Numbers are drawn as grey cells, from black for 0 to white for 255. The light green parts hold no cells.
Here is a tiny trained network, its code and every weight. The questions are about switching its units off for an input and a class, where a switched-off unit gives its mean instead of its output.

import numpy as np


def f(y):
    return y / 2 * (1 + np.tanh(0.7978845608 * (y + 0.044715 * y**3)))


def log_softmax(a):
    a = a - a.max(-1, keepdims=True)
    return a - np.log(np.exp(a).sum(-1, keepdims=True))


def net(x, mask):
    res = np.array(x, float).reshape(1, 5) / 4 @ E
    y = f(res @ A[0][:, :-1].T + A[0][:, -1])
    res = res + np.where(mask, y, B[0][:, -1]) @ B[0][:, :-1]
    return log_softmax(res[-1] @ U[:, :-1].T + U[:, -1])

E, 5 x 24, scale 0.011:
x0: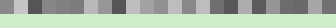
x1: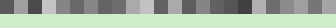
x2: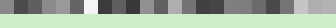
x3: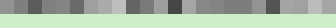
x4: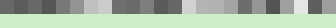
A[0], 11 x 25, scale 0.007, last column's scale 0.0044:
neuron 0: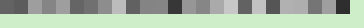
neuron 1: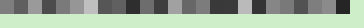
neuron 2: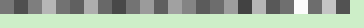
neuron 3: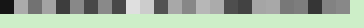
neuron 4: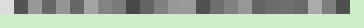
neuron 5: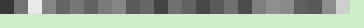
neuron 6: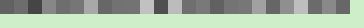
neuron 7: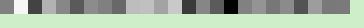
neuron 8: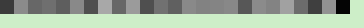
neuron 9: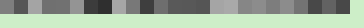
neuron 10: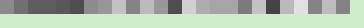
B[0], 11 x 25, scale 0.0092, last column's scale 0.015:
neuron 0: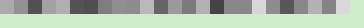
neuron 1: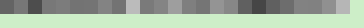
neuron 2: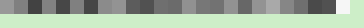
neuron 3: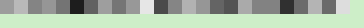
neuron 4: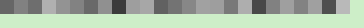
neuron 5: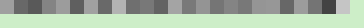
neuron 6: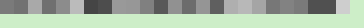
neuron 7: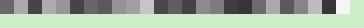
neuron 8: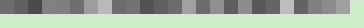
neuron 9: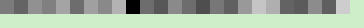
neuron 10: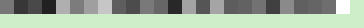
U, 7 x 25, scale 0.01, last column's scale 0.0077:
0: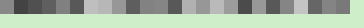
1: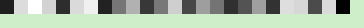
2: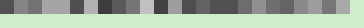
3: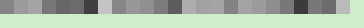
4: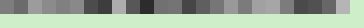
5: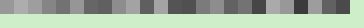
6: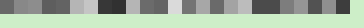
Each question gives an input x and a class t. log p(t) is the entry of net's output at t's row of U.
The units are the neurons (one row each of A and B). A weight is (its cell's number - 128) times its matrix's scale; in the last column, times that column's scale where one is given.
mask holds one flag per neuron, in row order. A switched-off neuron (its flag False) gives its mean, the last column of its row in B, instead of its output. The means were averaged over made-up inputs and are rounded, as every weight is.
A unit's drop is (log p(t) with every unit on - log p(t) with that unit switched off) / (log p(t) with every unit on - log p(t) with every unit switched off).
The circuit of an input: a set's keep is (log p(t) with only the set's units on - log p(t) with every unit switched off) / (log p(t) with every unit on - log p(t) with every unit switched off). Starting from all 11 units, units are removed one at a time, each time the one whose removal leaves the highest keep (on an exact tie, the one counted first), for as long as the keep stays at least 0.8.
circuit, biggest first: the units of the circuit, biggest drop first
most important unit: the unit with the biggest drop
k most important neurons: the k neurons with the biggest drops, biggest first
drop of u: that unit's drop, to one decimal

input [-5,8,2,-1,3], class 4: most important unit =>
neuron 2
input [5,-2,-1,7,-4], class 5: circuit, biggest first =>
[neuron 0; neuron 3]
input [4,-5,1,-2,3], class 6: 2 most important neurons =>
[neuron 10; neuron 7]
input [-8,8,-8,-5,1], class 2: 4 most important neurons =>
[neuron 5; neuron 3; neuron 2; neuron 9]
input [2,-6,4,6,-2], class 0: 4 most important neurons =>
[neuron 7; neuron 6; neuron 3; neuron 0]
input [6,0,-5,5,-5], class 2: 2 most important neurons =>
[neuron 7; neuron 2]
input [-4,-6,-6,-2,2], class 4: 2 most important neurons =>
[neuron 9; neuron 3]
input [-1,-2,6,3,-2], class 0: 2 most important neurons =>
[neuron 7; neuron 3]
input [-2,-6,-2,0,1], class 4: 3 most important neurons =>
[neuron 3; neuron 10; neuron 9]
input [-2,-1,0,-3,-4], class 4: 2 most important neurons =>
[neuron 3; neuron 7]
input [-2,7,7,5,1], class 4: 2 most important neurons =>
[neuron 6; neuron 2]
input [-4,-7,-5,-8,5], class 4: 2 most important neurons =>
[neuron 9; neuron 10]
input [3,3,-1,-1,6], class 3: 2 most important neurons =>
[neuron 3; neuron 5]
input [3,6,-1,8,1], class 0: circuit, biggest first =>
[neuron 10]
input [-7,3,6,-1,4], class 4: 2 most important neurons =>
[neuron 6; neuron 2]
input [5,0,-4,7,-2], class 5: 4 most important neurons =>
[neuron 0; neuron 3; neuron 9; neuron 5]
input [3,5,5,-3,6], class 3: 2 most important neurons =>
[neuron 2; neuron 6]
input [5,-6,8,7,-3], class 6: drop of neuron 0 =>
0.1
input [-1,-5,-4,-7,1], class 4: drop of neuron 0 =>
0.1
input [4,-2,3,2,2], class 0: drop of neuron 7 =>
0.2
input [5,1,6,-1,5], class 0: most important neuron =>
[neuron 2]
